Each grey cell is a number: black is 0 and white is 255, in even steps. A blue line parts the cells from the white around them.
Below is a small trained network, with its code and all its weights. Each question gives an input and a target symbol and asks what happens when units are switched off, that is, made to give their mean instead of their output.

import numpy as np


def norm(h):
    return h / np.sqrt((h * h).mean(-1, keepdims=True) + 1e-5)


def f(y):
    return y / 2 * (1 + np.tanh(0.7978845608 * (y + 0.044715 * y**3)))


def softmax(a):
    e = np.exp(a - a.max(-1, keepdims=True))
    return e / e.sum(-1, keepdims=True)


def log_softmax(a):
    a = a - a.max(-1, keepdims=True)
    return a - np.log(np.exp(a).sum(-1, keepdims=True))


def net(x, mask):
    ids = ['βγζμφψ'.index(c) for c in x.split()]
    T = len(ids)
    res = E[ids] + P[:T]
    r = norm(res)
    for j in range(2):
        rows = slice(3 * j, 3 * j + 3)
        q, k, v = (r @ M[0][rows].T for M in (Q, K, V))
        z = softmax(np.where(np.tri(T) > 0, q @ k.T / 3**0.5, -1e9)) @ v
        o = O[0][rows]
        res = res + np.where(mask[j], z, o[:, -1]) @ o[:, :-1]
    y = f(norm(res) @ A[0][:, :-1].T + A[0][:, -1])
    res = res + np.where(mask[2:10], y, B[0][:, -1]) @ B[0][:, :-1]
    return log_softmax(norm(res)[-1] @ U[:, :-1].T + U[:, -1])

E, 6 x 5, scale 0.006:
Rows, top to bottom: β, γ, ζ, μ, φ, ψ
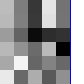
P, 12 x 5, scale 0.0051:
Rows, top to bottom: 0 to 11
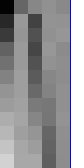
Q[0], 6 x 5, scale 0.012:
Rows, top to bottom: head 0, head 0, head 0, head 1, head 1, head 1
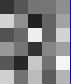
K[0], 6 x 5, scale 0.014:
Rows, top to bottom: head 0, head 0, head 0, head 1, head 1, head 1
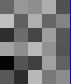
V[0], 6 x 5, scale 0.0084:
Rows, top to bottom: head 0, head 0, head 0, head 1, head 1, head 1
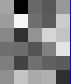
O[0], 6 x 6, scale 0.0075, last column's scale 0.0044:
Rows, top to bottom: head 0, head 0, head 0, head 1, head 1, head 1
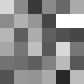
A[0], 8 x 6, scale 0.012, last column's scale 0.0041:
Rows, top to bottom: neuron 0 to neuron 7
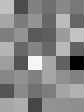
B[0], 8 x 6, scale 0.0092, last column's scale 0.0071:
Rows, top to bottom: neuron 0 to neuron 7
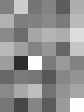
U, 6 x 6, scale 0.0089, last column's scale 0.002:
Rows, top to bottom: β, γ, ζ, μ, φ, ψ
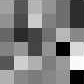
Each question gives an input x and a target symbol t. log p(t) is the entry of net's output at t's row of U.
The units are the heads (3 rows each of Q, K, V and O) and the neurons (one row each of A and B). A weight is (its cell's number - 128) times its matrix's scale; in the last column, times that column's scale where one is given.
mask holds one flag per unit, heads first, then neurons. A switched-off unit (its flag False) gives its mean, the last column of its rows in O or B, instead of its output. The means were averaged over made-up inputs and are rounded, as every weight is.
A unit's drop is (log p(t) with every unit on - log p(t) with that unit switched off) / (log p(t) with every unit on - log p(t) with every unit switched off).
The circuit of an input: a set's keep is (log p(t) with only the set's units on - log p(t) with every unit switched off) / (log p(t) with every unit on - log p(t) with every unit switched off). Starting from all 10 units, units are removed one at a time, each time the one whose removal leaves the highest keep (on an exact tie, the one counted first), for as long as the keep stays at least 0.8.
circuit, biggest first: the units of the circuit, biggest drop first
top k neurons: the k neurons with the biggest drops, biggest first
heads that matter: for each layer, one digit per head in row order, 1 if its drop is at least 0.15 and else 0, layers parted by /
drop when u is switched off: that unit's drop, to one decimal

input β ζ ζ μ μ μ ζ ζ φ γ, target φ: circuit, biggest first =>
head 0; head 1
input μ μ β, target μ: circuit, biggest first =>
head 0; neuron 2
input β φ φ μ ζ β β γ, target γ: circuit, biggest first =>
head 0; head 1; neuron 4
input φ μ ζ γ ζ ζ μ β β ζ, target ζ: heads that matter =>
00
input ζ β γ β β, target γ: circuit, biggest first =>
neuron 4; head 1; head 0
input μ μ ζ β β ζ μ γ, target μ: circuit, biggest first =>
head 1
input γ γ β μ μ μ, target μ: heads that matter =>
00
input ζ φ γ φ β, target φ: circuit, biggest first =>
head 0; head 1
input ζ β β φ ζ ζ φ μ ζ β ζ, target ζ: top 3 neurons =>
neuron 0; neuron 3; neuron 7
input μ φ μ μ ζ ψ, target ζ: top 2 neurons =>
neuron 7; neuron 3
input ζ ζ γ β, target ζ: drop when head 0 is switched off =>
0.3
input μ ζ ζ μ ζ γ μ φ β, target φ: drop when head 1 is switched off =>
0.2
